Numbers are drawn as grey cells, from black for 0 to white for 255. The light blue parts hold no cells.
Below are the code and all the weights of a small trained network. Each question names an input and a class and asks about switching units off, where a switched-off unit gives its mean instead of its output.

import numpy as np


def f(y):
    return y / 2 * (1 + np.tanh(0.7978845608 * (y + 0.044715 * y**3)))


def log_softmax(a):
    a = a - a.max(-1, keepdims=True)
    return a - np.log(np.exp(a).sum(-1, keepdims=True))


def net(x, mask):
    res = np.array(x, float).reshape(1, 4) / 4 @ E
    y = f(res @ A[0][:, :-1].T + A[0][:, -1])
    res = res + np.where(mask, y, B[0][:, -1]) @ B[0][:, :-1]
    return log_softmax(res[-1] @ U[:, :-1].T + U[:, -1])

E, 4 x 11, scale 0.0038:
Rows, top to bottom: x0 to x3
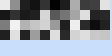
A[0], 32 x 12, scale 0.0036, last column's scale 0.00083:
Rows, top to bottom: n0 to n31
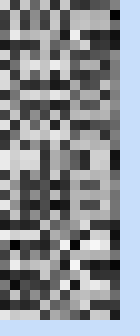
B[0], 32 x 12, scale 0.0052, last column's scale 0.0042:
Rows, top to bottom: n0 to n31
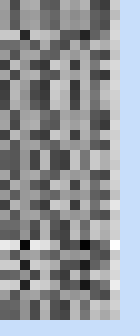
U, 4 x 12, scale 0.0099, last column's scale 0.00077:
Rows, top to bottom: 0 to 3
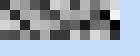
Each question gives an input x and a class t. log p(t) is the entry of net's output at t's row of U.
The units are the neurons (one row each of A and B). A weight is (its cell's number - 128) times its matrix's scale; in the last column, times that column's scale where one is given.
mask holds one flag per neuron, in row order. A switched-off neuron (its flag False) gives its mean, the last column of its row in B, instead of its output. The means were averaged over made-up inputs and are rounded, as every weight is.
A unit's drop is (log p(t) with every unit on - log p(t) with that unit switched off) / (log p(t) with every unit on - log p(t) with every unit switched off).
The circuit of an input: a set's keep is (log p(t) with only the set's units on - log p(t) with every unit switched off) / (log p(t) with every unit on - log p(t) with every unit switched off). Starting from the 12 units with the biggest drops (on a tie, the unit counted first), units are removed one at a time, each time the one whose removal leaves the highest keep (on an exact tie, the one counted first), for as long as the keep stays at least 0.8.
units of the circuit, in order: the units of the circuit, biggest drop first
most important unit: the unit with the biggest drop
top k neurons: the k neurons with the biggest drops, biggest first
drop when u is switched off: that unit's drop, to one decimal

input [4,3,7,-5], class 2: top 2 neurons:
(n26; n3)
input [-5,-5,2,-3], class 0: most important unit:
n6
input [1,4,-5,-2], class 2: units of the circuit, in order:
(n24; n28)
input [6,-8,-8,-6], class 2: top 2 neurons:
(n24; n28)
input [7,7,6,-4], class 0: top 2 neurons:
(n20; n8)
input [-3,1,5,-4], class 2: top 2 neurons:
(n26; n3)
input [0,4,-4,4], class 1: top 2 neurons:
(n26; n3)
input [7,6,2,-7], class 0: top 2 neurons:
(n20; n8)
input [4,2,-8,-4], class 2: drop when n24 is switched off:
0.2
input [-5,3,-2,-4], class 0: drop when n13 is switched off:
0.1
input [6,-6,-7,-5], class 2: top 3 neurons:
(n24; n28; n6)
